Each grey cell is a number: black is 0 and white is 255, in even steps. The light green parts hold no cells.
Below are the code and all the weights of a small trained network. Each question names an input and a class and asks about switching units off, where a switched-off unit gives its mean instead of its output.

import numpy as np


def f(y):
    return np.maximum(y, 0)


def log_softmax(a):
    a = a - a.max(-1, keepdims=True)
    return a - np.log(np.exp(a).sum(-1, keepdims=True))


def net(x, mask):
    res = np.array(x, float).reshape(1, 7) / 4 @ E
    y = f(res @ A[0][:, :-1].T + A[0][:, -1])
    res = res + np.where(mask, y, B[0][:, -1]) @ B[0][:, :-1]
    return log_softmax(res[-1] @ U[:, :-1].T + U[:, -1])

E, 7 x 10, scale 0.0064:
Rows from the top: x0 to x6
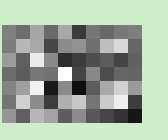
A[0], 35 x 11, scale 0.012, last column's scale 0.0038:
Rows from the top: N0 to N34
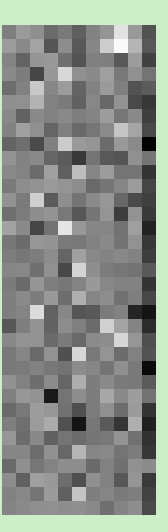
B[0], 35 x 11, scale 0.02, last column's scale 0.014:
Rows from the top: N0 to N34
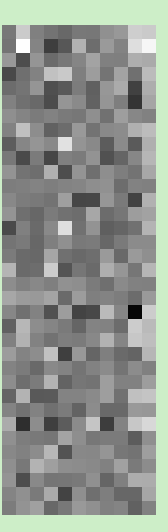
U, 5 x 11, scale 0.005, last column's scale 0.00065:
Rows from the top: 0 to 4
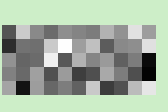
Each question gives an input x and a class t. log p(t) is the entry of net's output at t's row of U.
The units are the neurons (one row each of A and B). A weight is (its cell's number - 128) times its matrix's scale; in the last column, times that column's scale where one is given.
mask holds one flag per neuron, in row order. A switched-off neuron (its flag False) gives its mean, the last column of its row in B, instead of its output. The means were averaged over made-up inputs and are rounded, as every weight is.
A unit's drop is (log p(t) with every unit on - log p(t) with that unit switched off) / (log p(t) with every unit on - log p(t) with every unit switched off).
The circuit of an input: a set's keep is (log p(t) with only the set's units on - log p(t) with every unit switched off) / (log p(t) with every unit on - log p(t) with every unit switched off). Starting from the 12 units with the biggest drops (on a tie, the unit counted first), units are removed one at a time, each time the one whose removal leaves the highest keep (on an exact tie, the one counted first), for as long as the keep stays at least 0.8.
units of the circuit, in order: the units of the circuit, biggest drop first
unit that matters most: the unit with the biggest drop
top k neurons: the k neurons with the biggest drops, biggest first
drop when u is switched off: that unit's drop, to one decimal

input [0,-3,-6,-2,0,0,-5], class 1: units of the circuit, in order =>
(N3, N14, N8)
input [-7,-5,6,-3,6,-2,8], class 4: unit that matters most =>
N28
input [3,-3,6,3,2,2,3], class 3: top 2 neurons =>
(N20, N12)
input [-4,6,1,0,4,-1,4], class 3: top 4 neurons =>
(N20, N12, N5, N4)
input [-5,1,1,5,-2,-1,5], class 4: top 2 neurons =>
(N1, N20)
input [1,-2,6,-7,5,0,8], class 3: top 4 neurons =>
(N20, N12, N5, N4)
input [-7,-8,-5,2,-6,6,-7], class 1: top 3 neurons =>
(N14, N8, N3)
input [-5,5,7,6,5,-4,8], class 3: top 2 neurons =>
(N20, N12)
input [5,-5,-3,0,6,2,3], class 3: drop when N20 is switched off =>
0.2
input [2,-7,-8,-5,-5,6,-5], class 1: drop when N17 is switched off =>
-0.1
